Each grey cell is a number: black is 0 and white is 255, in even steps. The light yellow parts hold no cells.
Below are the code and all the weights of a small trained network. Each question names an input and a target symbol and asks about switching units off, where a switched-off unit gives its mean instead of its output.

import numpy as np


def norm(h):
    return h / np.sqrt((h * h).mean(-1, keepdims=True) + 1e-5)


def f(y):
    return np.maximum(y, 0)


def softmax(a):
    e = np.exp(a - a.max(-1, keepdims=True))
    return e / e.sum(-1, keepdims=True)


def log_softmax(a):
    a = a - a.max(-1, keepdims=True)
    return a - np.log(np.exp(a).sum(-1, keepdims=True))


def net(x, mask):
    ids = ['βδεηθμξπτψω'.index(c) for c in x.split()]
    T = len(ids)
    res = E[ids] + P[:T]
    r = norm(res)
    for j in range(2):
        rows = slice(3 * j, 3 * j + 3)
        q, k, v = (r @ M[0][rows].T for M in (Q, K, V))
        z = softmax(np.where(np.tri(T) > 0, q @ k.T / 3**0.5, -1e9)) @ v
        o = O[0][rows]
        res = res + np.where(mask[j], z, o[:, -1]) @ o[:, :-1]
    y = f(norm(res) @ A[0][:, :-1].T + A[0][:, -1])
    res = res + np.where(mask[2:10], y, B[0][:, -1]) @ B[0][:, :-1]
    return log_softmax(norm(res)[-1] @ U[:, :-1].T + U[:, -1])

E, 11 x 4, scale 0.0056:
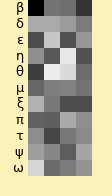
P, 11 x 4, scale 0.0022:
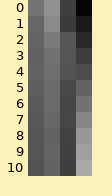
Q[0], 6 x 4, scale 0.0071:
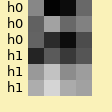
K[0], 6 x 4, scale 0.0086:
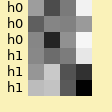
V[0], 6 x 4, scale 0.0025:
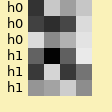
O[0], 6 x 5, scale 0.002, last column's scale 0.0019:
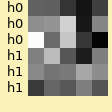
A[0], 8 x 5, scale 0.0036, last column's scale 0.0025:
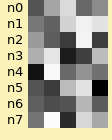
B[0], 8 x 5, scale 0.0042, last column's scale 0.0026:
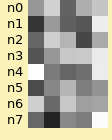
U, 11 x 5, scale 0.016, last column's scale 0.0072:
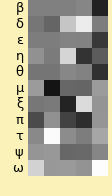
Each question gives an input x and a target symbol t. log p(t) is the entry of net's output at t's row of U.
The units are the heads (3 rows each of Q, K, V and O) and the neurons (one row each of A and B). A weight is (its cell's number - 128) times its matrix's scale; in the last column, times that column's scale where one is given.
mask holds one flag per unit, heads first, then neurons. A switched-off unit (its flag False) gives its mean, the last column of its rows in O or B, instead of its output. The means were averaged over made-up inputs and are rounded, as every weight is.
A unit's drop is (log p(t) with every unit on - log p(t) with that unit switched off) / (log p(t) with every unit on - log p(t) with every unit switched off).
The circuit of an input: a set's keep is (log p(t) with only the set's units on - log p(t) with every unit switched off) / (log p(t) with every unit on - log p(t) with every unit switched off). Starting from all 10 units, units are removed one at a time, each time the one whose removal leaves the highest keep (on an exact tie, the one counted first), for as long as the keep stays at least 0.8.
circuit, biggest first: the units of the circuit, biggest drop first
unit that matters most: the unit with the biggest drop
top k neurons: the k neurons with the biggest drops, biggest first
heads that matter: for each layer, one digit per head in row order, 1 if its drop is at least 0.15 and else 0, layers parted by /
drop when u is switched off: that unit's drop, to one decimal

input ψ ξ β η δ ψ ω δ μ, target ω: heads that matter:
10
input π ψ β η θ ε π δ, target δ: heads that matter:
00
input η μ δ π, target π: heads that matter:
01
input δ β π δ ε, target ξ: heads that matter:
00
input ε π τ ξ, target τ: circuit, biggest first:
n7; n3
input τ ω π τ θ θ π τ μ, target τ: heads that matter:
11
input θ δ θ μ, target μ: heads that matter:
00
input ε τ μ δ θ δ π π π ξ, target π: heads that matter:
11
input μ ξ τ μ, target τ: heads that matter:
01
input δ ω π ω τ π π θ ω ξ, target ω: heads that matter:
10
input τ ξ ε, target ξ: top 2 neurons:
n7; n4
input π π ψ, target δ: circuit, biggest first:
n3; n7
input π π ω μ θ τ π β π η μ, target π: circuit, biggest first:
h1
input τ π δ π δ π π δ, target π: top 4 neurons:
n1; n2; n3; n7
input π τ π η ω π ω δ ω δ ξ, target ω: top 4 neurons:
n1; n7; n3; n0
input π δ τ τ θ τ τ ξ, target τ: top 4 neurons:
n7; n3; n4; n1
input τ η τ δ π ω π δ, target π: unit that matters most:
h1
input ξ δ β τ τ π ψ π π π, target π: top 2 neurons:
n3; n1
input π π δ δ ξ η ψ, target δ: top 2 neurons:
n7; n2
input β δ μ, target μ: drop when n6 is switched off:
0.1
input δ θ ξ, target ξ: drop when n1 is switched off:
0.1
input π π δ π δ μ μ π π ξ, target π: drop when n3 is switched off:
0.3
